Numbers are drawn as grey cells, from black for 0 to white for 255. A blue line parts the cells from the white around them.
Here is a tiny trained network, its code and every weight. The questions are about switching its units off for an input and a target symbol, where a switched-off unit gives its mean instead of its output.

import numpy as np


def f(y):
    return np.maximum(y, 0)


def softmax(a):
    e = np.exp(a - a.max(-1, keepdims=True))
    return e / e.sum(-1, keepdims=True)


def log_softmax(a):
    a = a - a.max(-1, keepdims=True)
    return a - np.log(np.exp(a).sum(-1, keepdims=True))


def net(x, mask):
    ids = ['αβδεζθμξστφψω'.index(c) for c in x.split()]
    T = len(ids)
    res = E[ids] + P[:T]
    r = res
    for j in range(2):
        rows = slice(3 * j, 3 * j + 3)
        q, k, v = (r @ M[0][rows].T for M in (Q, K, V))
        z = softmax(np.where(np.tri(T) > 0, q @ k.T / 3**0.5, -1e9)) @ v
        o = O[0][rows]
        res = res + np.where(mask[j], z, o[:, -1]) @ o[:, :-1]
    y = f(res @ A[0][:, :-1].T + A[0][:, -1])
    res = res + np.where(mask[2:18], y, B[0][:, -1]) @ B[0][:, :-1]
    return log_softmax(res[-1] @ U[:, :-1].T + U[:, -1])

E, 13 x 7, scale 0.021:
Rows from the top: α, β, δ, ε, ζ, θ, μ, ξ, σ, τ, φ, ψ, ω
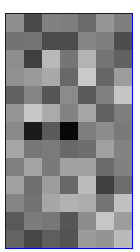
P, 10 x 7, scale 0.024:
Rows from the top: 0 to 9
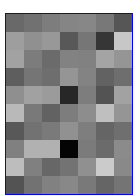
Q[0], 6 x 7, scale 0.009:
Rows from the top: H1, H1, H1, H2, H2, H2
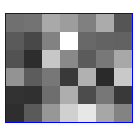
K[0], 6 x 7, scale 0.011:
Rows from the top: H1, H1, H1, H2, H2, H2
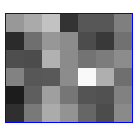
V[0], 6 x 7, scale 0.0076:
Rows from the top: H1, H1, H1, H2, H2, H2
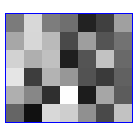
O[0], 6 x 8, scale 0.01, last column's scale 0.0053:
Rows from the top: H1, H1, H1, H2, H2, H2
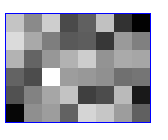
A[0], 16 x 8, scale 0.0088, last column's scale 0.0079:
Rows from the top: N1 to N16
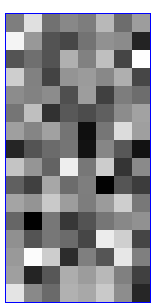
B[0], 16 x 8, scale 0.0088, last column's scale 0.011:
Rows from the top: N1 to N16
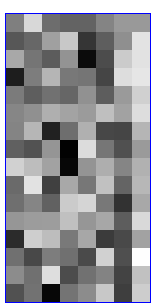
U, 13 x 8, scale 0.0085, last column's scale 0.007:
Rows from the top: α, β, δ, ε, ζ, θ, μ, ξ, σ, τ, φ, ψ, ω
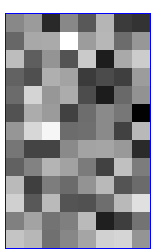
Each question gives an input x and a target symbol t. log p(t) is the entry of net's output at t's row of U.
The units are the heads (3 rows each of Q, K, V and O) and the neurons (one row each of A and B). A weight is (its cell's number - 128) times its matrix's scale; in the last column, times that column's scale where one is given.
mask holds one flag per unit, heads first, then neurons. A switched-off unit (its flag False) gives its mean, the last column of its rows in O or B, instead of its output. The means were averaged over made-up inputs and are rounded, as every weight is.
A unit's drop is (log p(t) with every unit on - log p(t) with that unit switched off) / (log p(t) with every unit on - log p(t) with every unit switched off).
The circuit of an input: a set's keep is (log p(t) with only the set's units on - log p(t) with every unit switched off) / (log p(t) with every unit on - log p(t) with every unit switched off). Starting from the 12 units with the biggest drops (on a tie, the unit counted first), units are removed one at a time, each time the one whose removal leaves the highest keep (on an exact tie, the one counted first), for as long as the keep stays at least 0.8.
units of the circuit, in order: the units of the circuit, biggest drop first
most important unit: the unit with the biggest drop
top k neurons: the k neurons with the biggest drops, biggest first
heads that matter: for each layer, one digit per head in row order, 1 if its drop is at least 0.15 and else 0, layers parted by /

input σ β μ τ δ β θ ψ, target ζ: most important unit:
H2
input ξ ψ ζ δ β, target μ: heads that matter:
10
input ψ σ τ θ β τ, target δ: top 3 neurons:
[N14; N4; N10]
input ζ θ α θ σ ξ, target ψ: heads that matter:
01
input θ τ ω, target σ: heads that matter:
00
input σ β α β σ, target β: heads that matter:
11
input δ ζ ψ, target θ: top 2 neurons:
[N13; N15]
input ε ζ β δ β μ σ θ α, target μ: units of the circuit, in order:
[N15; N13]
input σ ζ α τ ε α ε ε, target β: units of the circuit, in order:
[H2; H1; N11]
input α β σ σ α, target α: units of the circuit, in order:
[N7; H2; N14; N4]
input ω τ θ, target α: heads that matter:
10
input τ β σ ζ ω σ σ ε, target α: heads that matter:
01
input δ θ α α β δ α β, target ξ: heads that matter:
10
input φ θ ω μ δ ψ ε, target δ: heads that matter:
01
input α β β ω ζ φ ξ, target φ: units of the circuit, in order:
[N16; N10; N11; N13]
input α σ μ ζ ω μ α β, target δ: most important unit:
H1
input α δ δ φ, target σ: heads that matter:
11
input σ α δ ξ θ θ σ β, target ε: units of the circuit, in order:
[N2; N14; H2]
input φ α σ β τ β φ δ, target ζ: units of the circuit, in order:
[H2; N10]
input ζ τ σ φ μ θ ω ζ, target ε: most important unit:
N14
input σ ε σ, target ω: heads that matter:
00
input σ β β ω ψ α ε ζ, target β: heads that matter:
11
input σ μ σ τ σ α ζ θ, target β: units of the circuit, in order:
[H1; H2; N11]
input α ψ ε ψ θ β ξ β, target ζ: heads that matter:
01
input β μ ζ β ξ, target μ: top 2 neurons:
[N16; N3]
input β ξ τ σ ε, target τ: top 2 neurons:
[N14; N4]
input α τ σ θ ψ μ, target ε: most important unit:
N15
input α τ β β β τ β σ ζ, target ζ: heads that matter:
00
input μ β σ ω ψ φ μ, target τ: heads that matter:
01
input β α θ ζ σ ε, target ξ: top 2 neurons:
[N16; N4]
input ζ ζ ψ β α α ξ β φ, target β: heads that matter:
11
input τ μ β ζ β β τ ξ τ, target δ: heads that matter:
10
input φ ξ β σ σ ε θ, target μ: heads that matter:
10
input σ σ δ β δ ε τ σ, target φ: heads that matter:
11
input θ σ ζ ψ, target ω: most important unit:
H2
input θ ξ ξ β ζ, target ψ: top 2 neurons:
[N7; N11]
